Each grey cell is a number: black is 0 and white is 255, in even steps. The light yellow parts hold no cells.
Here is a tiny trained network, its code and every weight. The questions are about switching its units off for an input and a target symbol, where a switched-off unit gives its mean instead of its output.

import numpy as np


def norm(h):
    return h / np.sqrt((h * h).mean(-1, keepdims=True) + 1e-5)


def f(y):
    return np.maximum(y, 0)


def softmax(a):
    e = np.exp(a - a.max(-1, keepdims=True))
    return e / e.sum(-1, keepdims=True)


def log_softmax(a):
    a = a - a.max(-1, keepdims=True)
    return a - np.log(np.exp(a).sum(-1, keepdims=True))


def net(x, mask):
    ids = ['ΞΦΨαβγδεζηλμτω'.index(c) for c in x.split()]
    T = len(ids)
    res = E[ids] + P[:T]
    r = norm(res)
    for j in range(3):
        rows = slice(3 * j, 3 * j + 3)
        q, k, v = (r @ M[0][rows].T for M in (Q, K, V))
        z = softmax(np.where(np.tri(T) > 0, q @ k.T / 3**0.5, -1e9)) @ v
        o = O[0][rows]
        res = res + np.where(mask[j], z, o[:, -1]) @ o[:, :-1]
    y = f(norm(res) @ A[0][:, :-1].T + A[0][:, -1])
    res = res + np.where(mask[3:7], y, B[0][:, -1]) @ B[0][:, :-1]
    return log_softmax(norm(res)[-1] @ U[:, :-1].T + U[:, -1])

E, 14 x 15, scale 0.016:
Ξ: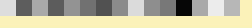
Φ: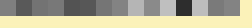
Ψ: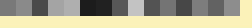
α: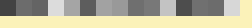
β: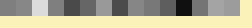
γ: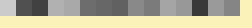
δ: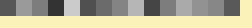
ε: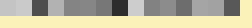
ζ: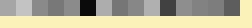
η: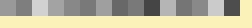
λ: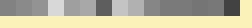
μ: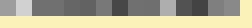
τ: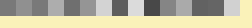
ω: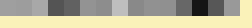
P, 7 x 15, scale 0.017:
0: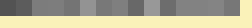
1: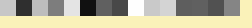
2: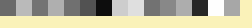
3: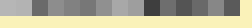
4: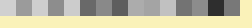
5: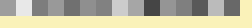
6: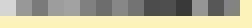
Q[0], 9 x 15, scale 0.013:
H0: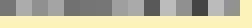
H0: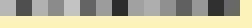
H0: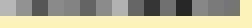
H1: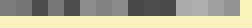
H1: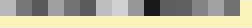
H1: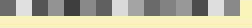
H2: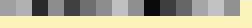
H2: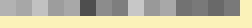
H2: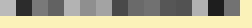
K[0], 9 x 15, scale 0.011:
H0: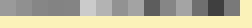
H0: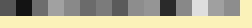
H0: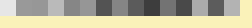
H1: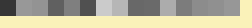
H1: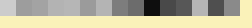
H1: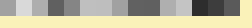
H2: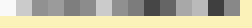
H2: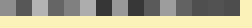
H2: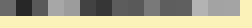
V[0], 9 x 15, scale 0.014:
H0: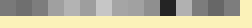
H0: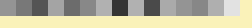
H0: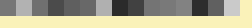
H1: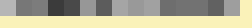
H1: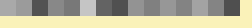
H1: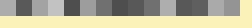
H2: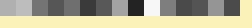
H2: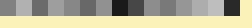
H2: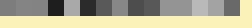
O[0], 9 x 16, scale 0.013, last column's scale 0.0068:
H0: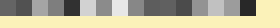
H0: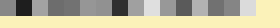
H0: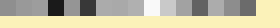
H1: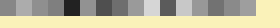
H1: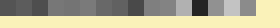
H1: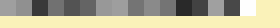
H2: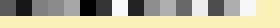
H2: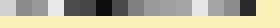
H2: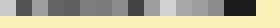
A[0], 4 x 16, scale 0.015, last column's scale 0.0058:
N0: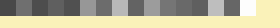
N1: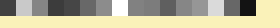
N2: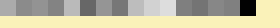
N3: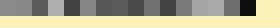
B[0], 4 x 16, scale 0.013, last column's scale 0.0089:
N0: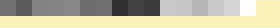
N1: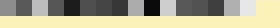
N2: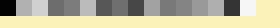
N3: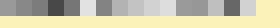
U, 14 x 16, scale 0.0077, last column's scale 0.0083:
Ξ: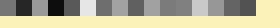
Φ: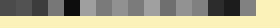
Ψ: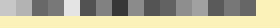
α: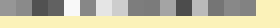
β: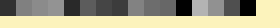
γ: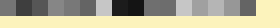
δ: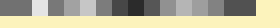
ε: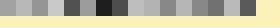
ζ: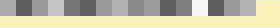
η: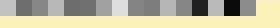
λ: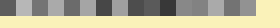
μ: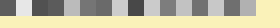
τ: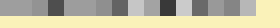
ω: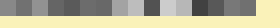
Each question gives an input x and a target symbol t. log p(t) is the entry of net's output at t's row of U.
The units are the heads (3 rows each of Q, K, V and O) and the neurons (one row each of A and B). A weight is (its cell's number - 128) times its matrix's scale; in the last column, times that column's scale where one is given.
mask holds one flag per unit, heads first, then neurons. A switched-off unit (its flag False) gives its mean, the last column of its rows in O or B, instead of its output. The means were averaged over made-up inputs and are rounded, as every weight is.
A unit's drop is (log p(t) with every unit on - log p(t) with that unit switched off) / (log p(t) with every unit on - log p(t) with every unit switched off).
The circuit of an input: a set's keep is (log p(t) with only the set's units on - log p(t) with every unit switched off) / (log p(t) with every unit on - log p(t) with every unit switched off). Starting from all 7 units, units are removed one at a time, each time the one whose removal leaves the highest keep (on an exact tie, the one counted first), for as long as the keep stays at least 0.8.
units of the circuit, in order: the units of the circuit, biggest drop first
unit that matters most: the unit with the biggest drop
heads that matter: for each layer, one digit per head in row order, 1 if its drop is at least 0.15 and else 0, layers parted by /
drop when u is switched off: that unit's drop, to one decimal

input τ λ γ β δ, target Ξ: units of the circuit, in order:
H0
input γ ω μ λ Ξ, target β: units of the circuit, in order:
H2; H1; N2
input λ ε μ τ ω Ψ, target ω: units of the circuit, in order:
N1; H0
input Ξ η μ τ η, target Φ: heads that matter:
111
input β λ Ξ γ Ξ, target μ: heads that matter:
100
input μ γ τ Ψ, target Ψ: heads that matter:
110
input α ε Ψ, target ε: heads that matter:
101
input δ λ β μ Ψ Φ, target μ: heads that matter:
100
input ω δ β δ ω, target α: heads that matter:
001
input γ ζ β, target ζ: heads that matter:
011
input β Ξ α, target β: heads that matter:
110
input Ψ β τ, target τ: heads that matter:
001
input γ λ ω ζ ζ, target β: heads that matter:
111
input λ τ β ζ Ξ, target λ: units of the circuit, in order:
H0
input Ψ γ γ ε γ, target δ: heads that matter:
011
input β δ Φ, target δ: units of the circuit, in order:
H2; H1
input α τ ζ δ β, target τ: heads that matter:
001
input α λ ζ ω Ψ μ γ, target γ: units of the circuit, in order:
H1; N0
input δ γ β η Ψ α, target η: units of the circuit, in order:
H2; H1
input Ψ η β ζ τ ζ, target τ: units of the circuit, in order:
H2
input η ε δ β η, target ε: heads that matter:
001
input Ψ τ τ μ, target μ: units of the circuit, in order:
H0; N2
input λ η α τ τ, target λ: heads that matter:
100
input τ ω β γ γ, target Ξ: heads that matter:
100
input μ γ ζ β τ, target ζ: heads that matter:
001
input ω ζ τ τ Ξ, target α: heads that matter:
001
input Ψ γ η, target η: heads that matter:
111
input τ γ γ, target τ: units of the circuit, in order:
H2
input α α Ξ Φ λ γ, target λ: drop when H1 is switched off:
0.0
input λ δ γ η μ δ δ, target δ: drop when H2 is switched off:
0.9
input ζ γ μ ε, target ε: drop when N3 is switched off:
0.1
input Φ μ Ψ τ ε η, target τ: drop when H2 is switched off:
0.9
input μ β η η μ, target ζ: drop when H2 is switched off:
1.1
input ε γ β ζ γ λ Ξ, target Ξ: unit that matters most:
H0
